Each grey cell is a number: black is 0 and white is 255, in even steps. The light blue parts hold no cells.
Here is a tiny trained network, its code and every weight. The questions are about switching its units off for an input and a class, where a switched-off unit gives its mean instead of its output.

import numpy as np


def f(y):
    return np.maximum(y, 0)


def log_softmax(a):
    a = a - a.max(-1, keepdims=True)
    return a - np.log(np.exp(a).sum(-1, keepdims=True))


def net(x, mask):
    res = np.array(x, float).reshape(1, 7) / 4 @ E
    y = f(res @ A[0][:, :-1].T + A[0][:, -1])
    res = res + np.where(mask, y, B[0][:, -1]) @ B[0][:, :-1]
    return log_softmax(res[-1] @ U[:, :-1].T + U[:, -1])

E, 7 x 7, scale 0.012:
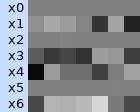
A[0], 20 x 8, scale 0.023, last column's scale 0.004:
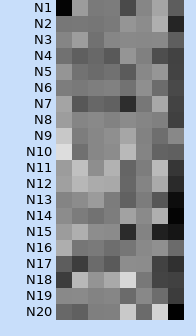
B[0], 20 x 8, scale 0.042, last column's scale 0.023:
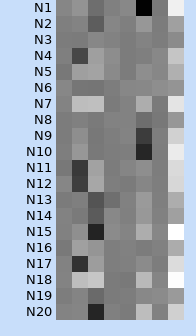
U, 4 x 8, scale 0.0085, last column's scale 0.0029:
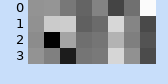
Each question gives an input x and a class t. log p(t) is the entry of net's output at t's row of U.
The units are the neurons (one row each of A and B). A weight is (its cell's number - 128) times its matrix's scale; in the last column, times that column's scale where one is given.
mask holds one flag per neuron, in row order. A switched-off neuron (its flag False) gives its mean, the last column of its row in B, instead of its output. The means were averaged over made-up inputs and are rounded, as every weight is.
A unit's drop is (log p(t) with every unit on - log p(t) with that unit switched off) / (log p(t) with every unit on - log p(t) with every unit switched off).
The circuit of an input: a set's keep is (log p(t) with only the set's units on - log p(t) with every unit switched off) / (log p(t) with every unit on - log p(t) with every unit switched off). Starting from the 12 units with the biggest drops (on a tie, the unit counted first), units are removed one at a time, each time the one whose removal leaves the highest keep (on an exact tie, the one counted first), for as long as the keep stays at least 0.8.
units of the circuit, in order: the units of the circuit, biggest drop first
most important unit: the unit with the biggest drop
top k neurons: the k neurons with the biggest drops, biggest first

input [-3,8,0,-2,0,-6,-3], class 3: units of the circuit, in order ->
(N15)
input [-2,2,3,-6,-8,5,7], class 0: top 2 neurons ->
(N10 N9)
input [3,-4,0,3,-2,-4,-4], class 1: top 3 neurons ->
(N15 N7 N1)
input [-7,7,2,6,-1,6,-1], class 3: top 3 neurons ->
(N15 N11 N12)
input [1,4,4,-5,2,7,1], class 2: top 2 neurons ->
(N12 N11)
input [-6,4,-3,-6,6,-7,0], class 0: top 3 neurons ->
(N1 N17 N4)
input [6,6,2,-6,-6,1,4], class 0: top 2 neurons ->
(N10 N9)
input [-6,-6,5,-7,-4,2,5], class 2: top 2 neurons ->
(N11 N12)
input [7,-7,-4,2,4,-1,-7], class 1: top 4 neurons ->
(N7 N15 N5 N13)
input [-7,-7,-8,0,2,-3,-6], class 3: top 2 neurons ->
(N20 N18)
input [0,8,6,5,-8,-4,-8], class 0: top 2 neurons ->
(N10 N18)
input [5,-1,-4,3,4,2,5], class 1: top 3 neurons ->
(N18 N10 N9)
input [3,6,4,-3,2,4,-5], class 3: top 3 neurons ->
(N15 N18 N13)
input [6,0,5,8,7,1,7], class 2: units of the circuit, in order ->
(N17)
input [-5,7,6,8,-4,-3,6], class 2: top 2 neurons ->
(N17 N4)
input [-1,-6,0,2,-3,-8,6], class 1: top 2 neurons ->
(N18 N15)
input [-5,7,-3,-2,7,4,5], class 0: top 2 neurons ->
(N1 N20)
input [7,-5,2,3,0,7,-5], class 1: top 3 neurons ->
(N7 N15 N5)
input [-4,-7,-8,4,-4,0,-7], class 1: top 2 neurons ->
(N7 N15)
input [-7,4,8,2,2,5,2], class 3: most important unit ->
N7
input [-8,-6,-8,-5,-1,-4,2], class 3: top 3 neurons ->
(N20 N17 N4)
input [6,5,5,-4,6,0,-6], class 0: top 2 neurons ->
(N1 N18)
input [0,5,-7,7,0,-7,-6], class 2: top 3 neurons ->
(N17 N18 N4)
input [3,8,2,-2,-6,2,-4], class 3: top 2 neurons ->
(N15 N1)
